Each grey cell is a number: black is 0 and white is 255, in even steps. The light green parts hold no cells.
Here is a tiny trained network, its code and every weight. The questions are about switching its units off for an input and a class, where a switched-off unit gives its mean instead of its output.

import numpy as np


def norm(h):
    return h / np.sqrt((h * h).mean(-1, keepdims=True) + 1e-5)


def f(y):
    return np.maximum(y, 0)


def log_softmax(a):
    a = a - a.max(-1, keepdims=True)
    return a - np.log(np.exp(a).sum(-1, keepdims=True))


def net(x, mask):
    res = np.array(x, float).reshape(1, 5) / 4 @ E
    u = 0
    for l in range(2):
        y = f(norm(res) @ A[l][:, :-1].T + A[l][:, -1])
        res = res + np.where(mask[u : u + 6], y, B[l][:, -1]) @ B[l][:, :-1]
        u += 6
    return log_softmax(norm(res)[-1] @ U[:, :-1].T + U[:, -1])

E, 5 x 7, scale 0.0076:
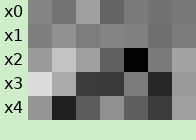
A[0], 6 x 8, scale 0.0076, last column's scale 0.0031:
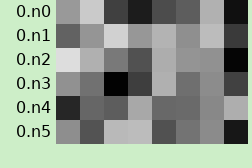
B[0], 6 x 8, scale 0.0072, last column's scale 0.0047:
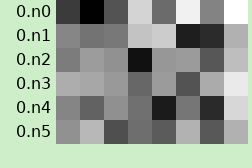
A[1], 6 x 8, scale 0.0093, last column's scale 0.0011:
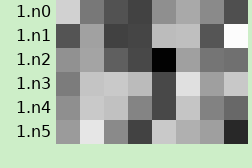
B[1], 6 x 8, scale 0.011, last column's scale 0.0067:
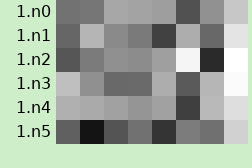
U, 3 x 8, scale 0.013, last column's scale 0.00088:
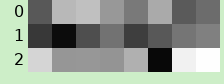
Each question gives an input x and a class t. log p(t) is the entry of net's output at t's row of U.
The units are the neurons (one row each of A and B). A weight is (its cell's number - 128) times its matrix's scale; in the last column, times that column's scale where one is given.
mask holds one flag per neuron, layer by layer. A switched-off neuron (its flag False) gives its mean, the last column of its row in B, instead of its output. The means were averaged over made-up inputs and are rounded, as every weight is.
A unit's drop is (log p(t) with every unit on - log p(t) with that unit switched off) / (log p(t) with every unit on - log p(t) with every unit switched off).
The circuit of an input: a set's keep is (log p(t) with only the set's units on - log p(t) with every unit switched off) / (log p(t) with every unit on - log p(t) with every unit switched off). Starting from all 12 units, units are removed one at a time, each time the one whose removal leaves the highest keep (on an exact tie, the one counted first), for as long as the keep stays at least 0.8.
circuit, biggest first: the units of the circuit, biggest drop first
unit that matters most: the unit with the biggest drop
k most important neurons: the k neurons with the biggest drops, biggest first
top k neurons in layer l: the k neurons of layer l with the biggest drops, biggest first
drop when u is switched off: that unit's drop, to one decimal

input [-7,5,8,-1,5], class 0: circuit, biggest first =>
(1.n2)
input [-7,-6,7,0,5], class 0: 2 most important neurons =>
(1.n2; 1.n5)
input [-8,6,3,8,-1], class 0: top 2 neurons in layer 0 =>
(0.n0; 0.n2)
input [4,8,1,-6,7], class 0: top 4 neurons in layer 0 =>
(0.n5; 0.n0; 0.n1; 0.n4)
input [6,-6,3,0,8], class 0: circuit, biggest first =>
(1.n2; 0.n5; 1.n5)
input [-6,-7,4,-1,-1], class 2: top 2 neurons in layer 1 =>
(1.n3; 1.n4)
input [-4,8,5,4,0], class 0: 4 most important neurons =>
(1.n2; 1.n5; 0.n2; 0.n1)
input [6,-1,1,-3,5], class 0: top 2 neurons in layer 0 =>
(0.n5; 0.n0)
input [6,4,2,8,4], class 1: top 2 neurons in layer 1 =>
(1.n4; 1.n3)
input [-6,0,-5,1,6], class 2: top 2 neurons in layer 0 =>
(0.n3; 0.n0)
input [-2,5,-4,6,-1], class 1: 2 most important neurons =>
(1.n5; 0.n2)
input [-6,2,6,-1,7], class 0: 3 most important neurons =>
(1.n2; 1.n5; 0.n5)
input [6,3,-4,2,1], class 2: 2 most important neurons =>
(1.n2; 0.n2)
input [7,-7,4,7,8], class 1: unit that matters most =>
0.n0
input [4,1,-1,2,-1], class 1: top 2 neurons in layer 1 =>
(1.n5; 1.n2)
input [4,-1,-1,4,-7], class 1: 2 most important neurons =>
(1.n5; 0.n4)
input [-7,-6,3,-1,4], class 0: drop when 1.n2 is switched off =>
0.3
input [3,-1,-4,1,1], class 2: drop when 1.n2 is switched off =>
0.5
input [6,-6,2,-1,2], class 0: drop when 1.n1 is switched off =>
0.0
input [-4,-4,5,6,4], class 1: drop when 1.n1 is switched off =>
0.1
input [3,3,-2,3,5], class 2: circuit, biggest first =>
(1.n5)
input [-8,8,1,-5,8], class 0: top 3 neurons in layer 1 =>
(1.n2; 1.n5; 1.n3)
